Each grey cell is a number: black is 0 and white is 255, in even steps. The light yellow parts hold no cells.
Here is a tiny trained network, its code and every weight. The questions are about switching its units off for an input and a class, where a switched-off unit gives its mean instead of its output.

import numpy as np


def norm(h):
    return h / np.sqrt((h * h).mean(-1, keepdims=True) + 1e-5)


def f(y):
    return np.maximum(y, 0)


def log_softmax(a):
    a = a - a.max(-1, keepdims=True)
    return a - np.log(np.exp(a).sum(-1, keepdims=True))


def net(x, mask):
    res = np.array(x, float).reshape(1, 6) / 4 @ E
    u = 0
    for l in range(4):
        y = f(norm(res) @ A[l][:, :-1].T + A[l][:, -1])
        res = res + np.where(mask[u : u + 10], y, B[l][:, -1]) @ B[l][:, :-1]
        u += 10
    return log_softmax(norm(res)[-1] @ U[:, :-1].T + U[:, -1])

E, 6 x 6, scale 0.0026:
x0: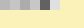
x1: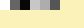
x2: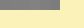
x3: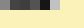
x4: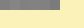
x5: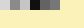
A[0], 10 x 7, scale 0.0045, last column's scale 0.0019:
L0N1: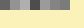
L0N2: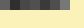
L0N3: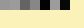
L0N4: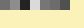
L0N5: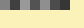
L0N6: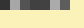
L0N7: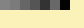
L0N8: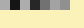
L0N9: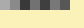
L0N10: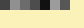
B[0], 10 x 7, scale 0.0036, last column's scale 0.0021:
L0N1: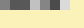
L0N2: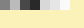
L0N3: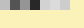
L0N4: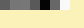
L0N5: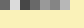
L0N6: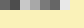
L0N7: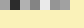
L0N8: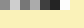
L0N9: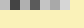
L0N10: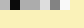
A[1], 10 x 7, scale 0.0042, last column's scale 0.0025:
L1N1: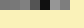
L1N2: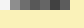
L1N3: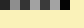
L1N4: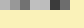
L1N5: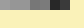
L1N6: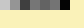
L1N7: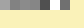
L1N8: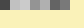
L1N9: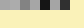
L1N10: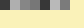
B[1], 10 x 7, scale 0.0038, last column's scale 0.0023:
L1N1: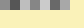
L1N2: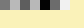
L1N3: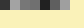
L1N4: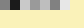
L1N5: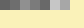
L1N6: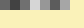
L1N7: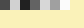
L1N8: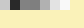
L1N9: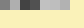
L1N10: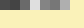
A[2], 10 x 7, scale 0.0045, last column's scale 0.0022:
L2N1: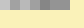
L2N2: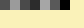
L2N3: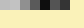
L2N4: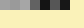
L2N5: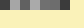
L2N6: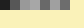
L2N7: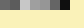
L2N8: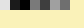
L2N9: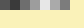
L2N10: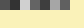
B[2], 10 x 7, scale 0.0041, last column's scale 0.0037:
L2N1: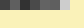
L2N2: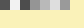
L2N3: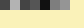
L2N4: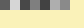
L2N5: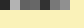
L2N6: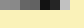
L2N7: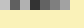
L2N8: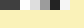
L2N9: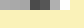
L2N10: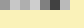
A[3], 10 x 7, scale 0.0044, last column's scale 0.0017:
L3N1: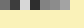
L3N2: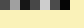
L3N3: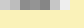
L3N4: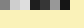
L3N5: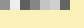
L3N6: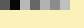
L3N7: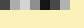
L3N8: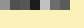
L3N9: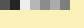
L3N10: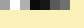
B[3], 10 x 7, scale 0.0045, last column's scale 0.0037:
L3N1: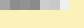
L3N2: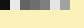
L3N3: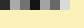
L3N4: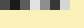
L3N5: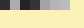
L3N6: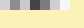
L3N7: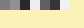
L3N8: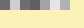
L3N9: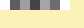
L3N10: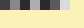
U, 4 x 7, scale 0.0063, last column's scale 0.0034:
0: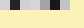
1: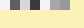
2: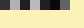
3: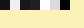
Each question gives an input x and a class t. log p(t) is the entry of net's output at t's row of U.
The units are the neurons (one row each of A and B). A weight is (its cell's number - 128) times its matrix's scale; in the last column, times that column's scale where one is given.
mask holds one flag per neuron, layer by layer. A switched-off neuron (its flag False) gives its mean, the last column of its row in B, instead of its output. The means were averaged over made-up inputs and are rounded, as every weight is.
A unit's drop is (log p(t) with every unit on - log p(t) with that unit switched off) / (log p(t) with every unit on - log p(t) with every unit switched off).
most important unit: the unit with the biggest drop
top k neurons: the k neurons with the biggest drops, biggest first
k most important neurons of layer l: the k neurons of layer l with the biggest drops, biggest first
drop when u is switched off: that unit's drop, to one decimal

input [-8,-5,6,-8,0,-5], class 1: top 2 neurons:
[L1N8; L1N7]
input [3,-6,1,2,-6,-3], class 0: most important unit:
L2N6
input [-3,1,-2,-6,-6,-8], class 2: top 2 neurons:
[L0N4; L0N10]
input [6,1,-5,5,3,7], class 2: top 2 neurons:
[L0N8; L1N2]
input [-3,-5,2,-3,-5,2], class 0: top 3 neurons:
[L1N8; L1N2; L0N4]
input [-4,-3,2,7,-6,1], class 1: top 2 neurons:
[L0N10; L0N2]
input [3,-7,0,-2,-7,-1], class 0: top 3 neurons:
[L2N6; L1N8; L2N10]
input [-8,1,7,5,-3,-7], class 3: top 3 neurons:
[L0N2; L1N2; L0N8]
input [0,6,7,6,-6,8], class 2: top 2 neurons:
[L0N8; L1N2]
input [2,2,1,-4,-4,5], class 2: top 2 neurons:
[L1N2; L0N10]
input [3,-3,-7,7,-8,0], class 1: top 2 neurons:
[L0N10; L0N6]
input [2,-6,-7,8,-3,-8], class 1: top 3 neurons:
[L0N10; L0N3; L0N8]
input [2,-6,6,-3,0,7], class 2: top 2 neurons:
[L0N8; L1N4]
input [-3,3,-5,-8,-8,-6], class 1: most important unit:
L1N4
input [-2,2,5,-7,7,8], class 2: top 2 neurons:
[L1N2; L0N10]
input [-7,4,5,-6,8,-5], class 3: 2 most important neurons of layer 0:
[L0N10; L0N4]
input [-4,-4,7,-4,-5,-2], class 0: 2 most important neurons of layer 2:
[L2N9; L2N6]
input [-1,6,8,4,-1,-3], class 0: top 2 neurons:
[L2N8; L0N4]
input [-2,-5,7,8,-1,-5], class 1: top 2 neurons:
[L0N10; L0N2]
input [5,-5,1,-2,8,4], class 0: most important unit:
L0N2
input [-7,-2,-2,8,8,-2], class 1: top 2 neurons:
[L0N10; L1N7]
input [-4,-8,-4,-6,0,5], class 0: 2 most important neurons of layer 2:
[L2N10; L2N8]
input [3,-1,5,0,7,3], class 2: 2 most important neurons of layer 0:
[L0N2; L0N8]
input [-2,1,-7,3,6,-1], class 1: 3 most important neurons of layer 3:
[L3N6; L3N10; L3N7]
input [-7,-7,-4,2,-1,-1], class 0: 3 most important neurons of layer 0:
[L0N6; L0N10; L0N8]
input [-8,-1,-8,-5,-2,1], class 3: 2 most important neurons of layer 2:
[L2N2; L2N8]
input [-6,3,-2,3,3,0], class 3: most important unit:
L0N2
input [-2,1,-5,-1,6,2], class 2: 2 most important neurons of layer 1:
[L1N2; L1N7]
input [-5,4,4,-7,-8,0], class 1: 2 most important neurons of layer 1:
[L1N4; L1N7]
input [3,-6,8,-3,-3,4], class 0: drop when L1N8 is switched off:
0.4
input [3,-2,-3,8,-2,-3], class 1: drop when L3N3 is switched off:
0.0
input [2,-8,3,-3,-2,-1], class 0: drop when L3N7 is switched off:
0.1
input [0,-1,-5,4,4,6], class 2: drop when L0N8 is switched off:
2.1
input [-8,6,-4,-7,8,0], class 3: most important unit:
L2N8
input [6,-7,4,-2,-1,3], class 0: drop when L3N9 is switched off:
0.2
